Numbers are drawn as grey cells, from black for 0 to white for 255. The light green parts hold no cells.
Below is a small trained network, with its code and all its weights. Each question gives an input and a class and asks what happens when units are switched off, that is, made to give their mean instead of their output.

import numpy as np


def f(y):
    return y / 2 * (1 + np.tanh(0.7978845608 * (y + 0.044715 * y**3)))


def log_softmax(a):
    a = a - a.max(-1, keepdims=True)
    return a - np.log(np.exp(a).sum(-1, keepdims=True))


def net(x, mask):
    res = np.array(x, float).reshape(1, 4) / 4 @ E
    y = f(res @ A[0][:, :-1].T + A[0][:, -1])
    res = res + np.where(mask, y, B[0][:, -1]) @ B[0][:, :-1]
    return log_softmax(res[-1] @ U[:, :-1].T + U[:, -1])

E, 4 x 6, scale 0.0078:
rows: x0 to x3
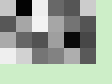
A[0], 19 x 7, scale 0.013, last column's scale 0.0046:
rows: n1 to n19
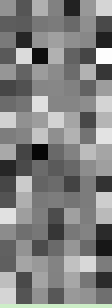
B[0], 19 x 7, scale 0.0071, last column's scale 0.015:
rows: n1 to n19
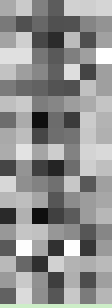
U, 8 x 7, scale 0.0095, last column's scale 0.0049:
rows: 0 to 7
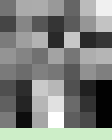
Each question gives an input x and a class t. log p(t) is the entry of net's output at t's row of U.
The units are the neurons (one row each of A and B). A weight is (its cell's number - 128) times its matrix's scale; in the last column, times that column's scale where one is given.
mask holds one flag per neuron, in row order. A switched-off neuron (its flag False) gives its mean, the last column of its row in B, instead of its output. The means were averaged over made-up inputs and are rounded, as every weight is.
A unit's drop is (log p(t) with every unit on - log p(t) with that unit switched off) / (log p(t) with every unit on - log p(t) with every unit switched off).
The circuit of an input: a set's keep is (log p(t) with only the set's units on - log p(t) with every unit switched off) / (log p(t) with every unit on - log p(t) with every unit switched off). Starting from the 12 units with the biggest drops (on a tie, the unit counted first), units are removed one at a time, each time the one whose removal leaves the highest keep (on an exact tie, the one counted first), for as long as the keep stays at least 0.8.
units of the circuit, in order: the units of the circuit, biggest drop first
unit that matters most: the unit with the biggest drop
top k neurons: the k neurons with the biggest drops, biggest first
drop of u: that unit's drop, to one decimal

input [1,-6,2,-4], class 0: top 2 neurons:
n10, n14
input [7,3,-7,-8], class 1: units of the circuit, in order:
n11
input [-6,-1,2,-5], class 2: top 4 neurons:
n12, n16, n8, n14
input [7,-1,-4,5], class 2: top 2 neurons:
n18, n19
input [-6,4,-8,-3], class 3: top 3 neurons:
n17, n9, n19
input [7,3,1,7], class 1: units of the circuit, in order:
n14, n10
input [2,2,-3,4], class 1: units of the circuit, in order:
n10, n14
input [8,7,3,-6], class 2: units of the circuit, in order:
n3, n5
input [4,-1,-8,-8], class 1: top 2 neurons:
n11, n10
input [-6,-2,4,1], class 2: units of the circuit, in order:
n16, n12
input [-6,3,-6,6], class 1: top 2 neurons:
n8, n10
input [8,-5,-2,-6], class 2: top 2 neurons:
n3, n5
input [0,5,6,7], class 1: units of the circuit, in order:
n8, n10
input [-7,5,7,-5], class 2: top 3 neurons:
n12, n10, n8
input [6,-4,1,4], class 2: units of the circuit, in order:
n19, n18
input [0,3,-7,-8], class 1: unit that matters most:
n11
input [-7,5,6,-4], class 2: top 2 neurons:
n12, n10
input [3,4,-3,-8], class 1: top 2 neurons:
n11, n10
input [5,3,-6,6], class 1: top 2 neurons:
n14, n10
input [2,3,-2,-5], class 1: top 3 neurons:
n10, n11, n4
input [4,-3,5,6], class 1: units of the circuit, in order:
n14
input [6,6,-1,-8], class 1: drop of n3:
0.3
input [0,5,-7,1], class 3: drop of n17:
0.4
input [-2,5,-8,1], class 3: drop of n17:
0.4
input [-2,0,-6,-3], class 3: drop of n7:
0.0
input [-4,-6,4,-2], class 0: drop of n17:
0.1
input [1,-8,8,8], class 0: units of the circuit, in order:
n10
